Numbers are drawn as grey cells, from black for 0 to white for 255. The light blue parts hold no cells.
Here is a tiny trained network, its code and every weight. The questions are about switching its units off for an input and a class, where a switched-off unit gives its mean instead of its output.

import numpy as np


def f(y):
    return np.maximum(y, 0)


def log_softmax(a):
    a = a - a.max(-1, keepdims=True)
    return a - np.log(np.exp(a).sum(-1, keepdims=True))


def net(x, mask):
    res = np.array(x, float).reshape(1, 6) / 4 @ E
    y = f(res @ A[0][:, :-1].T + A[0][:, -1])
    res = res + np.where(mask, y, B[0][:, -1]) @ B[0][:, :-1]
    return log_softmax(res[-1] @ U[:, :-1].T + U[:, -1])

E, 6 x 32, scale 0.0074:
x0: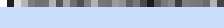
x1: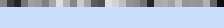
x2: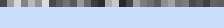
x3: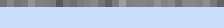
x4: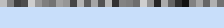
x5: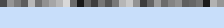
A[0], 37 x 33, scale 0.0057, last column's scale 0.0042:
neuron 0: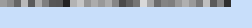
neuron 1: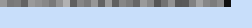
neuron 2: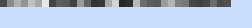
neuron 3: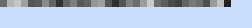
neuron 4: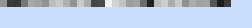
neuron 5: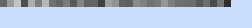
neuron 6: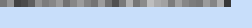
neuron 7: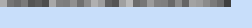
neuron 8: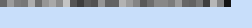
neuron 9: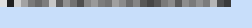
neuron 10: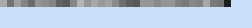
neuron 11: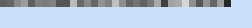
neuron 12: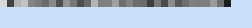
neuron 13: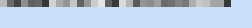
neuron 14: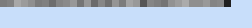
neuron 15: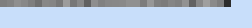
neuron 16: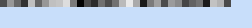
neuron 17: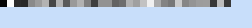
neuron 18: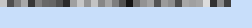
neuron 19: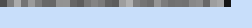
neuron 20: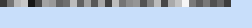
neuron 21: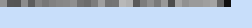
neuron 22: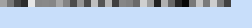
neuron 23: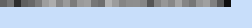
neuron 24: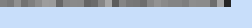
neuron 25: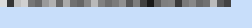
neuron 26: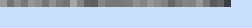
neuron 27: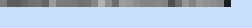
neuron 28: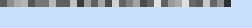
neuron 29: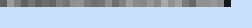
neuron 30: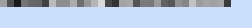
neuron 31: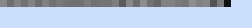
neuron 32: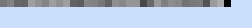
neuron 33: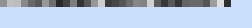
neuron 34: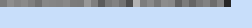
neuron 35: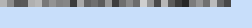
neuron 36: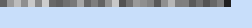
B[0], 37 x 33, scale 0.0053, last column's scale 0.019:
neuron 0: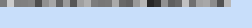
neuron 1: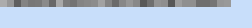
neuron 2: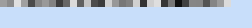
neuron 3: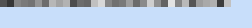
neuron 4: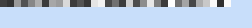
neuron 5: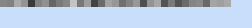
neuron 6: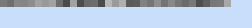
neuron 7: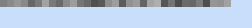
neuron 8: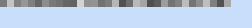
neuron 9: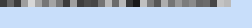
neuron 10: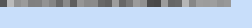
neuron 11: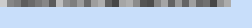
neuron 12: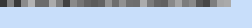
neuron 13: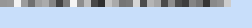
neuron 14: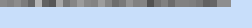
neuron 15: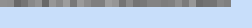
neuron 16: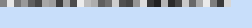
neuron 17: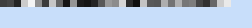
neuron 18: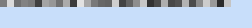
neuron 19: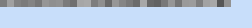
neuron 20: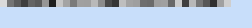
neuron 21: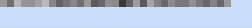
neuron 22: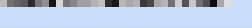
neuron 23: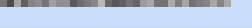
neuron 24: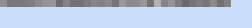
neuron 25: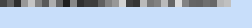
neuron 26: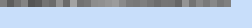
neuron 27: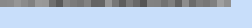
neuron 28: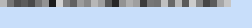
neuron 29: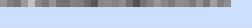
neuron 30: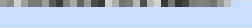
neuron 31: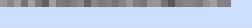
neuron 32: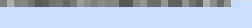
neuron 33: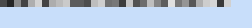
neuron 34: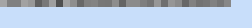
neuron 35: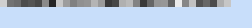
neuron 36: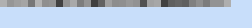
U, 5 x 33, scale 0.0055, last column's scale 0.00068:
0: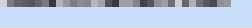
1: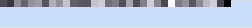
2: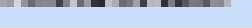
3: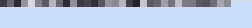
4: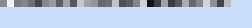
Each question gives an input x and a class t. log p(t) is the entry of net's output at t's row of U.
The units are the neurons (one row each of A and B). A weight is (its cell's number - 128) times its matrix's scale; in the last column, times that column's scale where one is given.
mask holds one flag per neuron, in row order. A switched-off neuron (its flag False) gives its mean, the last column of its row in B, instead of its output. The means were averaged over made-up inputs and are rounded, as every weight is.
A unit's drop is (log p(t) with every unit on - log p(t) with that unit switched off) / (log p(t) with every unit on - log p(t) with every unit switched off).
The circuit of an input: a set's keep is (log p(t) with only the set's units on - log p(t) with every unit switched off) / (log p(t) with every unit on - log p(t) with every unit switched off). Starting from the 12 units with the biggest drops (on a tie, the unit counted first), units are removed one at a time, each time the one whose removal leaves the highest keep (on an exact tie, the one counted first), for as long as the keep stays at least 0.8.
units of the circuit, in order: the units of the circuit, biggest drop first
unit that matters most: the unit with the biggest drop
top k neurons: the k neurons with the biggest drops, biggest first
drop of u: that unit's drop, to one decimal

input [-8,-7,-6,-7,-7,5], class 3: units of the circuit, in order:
[neuron 17]
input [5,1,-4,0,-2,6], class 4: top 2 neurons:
[neuron 16; neuron 17]
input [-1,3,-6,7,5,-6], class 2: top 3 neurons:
[neuron 13; neuron 30; neuron 16]
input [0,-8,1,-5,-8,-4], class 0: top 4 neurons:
[neuron 20; neuron 28; neuron 4; neuron 11]
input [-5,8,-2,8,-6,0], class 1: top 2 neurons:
[neuron 4; neuron 22]
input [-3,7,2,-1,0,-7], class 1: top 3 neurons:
[neuron 4; neuron 16; neuron 23]
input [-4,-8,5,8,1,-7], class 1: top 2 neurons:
[neuron 33; neuron 3]
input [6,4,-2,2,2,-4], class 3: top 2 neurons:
[neuron 25; neuron 9]
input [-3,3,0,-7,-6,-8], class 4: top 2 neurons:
[neuron 18; neuron 0]
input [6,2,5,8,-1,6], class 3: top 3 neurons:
[neuron 25; neuron 9; neuron 18]
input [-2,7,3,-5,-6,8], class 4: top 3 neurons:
[neuron 16; neuron 33; neuron 8]
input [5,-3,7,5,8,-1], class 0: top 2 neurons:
[neuron 22; neuron 35]
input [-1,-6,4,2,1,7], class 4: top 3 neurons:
[neuron 16; neuron 4; neuron 8]
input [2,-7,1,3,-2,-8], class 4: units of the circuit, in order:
[neuron 18]
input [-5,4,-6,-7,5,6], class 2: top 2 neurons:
[neuron 13; neuron 30]
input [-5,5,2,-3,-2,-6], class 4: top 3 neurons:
[neuron 0; neuron 18; neuron 33]
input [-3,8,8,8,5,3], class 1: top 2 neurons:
[neuron 4; neuron 13]
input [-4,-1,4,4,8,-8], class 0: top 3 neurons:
[neuron 22; neuron 35; neuron 16]
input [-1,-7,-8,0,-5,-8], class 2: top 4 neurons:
[neuron 13; neuron 30; neuron 4; neuron 16]
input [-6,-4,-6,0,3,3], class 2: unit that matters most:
neuron 13
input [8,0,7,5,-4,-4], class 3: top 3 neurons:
[neuron 25; neuron 9; neuron 12]
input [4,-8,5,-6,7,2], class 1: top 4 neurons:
[neuron 33; neuron 3; neuron 20; neuron 28]
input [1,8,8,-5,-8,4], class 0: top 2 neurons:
[neuron 20; neuron 28]
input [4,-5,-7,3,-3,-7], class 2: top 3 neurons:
[neuron 13; neuron 30; neuron 16]
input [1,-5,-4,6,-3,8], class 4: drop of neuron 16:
1.0
